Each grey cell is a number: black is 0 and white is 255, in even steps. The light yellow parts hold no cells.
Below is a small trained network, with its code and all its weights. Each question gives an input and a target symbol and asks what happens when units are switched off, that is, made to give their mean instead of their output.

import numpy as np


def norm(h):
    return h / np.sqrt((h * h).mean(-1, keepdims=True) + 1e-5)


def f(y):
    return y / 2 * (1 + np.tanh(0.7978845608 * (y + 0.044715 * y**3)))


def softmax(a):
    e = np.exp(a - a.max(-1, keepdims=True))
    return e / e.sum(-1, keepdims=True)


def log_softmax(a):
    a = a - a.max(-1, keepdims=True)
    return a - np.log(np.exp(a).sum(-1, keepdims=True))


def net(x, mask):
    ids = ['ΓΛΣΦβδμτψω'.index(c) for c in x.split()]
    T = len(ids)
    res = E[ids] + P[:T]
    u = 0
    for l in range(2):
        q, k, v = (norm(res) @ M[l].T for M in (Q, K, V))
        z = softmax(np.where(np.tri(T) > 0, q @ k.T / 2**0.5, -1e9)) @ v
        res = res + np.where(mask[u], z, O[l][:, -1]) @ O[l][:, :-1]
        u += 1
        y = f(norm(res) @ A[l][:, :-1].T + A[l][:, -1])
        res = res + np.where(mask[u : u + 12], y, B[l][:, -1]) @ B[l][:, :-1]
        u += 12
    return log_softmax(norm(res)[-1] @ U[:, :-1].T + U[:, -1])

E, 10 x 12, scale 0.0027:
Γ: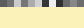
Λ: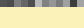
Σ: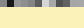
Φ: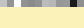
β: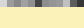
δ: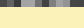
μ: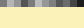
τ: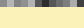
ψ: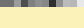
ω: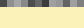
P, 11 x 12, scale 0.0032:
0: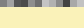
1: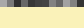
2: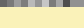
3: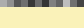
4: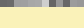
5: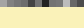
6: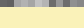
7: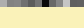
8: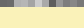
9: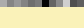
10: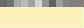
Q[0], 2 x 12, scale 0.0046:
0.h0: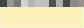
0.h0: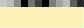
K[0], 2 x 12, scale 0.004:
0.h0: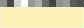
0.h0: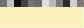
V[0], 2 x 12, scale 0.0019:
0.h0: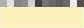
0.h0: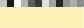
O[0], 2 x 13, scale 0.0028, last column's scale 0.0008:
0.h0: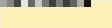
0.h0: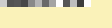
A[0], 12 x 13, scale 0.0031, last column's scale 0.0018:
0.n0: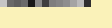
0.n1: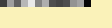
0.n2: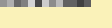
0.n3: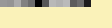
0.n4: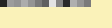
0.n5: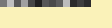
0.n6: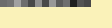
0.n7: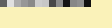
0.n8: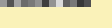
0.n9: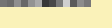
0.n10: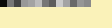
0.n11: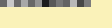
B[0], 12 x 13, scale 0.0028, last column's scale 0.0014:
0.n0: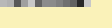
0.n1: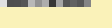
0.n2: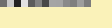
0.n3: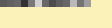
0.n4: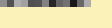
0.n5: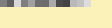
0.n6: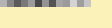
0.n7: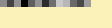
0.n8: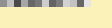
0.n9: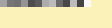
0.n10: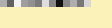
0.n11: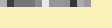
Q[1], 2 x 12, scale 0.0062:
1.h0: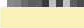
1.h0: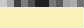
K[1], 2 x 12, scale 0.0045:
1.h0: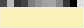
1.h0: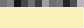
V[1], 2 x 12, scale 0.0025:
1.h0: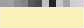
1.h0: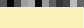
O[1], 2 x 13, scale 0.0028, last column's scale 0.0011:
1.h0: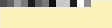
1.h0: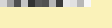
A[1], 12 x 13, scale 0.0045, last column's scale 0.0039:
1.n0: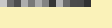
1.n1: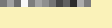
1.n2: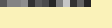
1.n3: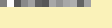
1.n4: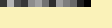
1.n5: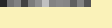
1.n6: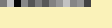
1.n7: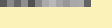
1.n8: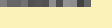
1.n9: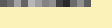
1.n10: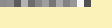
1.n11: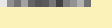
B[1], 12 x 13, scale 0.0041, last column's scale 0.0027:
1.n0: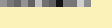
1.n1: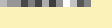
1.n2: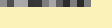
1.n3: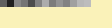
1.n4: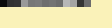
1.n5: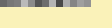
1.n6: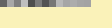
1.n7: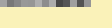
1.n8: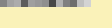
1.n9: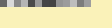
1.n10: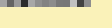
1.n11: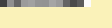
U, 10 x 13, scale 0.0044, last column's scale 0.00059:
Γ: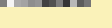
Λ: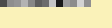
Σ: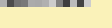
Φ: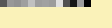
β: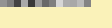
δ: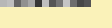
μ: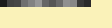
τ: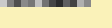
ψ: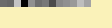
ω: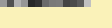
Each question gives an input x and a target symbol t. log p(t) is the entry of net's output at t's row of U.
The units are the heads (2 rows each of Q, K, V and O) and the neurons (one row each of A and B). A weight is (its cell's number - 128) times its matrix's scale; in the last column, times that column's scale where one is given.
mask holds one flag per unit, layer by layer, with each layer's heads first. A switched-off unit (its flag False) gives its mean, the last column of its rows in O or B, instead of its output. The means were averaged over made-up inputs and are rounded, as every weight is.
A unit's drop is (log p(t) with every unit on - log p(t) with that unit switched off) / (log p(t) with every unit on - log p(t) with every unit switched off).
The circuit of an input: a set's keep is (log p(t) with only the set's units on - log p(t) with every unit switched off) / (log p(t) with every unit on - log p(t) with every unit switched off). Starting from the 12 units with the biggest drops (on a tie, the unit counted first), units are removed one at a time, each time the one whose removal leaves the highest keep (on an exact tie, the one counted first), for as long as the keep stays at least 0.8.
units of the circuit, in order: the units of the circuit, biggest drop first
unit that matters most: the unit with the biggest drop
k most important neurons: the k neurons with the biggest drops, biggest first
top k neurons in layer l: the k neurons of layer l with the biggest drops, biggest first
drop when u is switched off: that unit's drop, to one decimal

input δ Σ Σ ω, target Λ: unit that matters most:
0.h0
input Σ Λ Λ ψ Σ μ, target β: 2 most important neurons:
1.n6, 1.n3
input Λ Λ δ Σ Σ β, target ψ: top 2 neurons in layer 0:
0.n5, 0.n3
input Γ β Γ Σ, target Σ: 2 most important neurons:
0.n4, 1.n3
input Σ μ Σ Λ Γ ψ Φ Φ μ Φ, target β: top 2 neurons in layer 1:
1.n3, 1.n6
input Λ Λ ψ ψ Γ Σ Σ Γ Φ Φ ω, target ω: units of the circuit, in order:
0.n4, 1.n2
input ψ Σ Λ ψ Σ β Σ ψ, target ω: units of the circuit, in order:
1.h0, 1.n2
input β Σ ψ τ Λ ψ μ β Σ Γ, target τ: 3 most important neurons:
1.n0, 0.n11, 0.n6
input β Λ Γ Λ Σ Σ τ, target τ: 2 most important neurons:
1.n0, 0.n7
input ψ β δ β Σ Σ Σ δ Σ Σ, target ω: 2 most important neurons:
1.n2, 0.n10
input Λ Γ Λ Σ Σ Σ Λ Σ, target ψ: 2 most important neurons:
1.n8, 0.n3
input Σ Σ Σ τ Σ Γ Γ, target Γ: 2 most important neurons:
1.n9, 1.n3
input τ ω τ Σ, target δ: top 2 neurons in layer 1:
1.n1, 1.n11
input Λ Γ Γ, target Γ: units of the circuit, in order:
1.n9
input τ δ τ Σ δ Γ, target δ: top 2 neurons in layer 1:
1.n1, 1.n11
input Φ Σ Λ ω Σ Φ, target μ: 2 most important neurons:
1.n4, 0.n3
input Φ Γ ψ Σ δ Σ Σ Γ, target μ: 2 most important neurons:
1.n4, 0.n8
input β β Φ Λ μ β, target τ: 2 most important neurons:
1.n0, 0.n5
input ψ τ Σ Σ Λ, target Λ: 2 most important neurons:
0.n10, 1.n5
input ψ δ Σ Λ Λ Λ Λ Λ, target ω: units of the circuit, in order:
1.n2
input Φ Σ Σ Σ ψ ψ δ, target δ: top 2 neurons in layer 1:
1.n1, 1.n3
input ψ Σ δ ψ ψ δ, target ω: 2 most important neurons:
1.n2, 0.n5
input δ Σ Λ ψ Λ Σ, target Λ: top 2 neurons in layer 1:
1.n11, 1.n8
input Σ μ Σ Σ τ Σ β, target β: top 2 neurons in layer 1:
1.n6, 1.n3
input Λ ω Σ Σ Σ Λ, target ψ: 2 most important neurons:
1.n8, 0.n5
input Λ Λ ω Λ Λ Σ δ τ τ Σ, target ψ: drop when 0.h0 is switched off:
0.2
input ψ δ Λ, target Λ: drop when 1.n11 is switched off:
0.0
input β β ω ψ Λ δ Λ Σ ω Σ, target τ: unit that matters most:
0.h0
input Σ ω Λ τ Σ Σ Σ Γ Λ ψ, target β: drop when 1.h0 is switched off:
0.1
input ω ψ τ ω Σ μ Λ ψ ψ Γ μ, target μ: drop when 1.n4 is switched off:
0.7
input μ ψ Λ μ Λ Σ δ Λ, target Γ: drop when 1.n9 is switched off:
0.4
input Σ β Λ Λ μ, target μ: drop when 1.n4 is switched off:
0.4
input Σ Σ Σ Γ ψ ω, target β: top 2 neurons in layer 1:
1.n6, 1.n3
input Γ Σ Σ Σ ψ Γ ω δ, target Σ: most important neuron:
0.n5
